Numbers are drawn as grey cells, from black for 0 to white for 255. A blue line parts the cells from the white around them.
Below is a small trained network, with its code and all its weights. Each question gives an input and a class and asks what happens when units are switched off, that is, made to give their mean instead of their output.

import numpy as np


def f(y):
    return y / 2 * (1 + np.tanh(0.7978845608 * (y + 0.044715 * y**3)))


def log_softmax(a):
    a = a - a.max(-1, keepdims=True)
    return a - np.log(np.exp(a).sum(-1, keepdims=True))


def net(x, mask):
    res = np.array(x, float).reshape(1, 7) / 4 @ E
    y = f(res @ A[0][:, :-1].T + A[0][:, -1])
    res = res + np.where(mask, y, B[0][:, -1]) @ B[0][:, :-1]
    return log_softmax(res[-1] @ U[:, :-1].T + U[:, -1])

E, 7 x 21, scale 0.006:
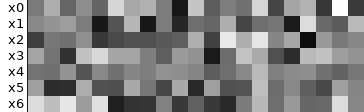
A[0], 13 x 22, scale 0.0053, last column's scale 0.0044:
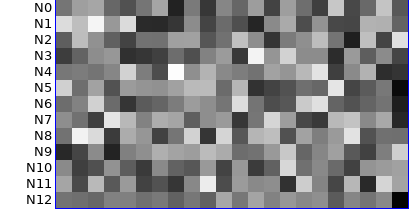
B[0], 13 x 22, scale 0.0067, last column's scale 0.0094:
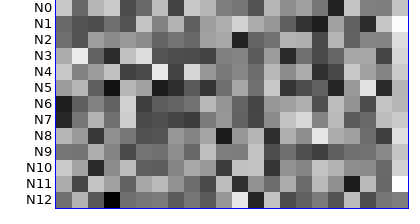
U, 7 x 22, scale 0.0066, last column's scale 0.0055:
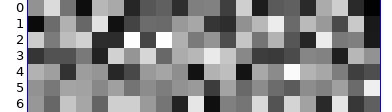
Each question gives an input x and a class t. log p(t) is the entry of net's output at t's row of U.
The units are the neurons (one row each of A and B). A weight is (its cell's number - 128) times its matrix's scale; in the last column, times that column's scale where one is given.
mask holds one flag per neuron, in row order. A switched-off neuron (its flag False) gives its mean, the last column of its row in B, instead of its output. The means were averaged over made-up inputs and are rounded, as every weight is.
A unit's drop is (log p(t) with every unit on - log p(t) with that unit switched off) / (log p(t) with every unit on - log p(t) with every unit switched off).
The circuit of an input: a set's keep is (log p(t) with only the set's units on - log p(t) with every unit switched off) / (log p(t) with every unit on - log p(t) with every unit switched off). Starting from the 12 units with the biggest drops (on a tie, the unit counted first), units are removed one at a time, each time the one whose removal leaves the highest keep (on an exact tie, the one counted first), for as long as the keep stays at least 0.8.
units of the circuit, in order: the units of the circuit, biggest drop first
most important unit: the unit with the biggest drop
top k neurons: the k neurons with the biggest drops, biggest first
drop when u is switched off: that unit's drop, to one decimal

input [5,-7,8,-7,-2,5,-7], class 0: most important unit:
N3
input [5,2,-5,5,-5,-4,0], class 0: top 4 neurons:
(N11 N2 N6 N5)
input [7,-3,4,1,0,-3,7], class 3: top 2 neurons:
(N1 N11)
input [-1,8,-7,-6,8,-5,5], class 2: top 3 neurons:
(N0 N3 N7)
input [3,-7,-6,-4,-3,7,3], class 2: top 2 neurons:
(N4 N8)
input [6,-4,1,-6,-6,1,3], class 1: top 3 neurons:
(N11 N2 N6)
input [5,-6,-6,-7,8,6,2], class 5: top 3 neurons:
(N2 N7 N8)
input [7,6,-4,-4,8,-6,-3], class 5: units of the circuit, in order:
(N11 N2)
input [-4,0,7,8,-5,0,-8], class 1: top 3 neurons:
(N7 N1 N5)
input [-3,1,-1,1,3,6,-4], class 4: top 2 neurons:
(N1 N10)
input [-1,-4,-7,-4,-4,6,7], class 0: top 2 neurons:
(N5 N8)
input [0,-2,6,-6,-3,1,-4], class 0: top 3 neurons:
(N3 N7 N1)
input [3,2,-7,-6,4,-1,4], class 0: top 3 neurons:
(N5 N7 N11)
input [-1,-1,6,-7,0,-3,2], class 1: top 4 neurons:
(N6 N2 N5 N10)
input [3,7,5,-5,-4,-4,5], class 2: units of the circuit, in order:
(N0)
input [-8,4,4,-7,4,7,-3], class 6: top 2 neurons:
(N11 N7)
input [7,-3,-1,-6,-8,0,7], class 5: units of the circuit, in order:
(N2 N1)
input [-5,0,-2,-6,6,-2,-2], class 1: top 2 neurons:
(N6 N1)
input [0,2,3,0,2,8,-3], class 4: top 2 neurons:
(N10 N1)
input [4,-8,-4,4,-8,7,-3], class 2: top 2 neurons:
(N4 N8)
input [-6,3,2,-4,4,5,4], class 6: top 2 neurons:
(N11 N8)
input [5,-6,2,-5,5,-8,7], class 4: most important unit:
N8
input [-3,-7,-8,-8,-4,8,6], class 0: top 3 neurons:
(N5 N7 N8)
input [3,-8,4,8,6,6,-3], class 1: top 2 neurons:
(N7 N0)
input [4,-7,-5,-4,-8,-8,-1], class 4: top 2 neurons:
(N8 N0)
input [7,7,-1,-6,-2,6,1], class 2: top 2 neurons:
(N0 N11)
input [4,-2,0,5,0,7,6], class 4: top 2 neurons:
(N10 N11)
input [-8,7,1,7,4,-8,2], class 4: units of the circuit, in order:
(N8)
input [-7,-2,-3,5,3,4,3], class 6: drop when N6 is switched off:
0.1
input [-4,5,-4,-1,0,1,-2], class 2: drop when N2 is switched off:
0.4
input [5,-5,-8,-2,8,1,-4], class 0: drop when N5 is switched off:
1.4
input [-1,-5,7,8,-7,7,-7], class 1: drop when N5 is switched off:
0.2
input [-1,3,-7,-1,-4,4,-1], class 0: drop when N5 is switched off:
0.9
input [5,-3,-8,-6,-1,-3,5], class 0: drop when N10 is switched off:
0.0
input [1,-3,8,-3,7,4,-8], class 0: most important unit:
N3
